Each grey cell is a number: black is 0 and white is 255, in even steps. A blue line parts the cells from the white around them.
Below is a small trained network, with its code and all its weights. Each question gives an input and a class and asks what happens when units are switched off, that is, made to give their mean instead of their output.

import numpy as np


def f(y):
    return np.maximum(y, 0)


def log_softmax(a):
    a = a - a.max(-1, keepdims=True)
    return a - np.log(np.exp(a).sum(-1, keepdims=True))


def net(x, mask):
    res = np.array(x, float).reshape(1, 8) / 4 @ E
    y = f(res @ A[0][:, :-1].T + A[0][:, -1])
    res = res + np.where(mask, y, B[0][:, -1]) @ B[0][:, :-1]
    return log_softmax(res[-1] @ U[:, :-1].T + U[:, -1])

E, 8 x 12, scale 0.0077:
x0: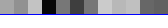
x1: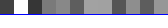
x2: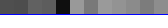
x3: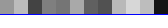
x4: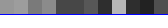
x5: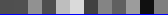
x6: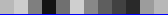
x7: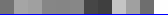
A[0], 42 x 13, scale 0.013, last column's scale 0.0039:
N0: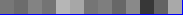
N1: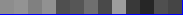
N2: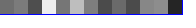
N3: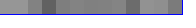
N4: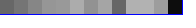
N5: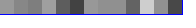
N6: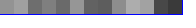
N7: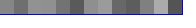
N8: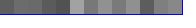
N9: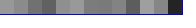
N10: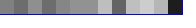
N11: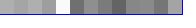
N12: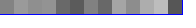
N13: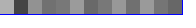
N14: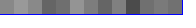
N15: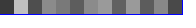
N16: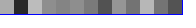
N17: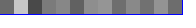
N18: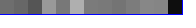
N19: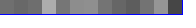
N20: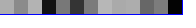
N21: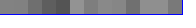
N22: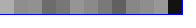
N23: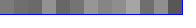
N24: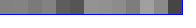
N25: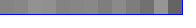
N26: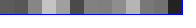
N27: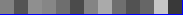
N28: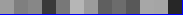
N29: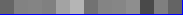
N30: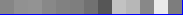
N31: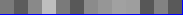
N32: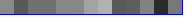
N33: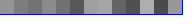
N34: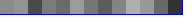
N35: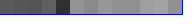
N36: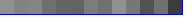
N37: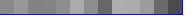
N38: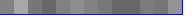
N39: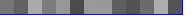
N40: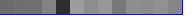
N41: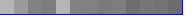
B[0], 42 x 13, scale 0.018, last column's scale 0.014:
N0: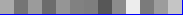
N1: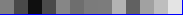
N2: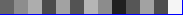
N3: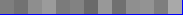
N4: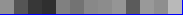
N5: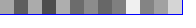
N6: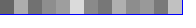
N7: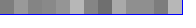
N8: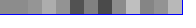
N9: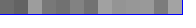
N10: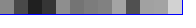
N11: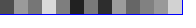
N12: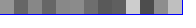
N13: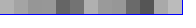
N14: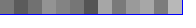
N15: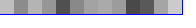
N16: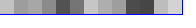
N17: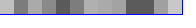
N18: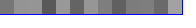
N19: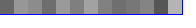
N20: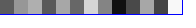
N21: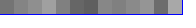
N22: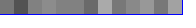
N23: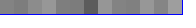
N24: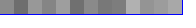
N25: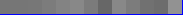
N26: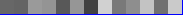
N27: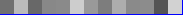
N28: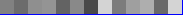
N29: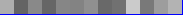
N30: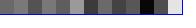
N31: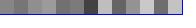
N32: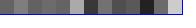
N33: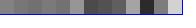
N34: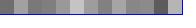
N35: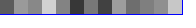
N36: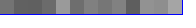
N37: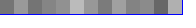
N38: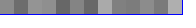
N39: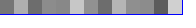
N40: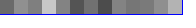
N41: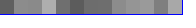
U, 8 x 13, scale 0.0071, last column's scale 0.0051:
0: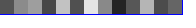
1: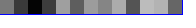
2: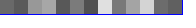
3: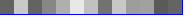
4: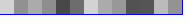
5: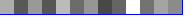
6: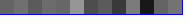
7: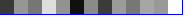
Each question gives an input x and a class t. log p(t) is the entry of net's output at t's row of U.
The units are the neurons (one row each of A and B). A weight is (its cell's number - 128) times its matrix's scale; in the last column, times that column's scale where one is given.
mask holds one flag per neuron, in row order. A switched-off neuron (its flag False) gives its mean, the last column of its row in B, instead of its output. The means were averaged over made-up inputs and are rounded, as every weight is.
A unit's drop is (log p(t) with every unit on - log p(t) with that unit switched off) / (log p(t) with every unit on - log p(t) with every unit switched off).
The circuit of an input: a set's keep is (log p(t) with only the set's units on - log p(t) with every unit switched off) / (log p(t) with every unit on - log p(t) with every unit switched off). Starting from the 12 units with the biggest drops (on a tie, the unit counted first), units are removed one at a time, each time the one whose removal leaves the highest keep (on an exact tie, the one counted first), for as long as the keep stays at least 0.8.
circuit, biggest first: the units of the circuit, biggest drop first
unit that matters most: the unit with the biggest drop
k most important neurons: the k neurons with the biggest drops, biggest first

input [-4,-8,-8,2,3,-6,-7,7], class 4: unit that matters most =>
N16
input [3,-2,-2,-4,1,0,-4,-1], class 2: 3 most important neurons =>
[N31; N2; N26]
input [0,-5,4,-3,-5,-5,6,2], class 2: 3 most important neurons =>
[N28; N1; N21]
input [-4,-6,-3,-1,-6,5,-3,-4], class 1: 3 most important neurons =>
[N4; N10; N15]
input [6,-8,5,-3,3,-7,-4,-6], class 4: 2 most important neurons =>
[N16; N13]
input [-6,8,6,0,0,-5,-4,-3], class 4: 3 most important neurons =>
[N15; N17; N20]
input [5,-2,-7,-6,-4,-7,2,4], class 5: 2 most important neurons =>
[N5; N12]
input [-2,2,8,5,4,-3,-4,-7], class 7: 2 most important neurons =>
[N35; N30]
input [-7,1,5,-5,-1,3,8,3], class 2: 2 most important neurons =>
[N28; N20]
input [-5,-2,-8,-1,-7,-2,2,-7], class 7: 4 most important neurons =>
[N11; N30; N1; N41]
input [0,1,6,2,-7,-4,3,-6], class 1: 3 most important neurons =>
[N10; N4; N30]
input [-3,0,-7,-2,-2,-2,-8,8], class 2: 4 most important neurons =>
[N26; N31; N32; N33]
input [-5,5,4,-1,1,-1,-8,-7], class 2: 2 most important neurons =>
[N26; N31]
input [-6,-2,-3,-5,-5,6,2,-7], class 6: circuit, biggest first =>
[N32]
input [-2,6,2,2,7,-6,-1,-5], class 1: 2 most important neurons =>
[N1; N16]
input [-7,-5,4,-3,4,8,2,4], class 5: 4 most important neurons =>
[N0; N20; N29; N8]
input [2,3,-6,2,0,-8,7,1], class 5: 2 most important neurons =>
[N5; N12]
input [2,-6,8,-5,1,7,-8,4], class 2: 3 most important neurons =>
[N31; N26; N11]
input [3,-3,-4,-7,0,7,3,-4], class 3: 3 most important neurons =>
[N39; N27; N5]
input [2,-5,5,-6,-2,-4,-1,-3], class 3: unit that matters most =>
N27
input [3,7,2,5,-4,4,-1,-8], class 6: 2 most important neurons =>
[N32; N16]
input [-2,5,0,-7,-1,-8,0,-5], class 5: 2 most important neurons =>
[N5; N33]
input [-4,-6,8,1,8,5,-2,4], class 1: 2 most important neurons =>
[N1; N11]
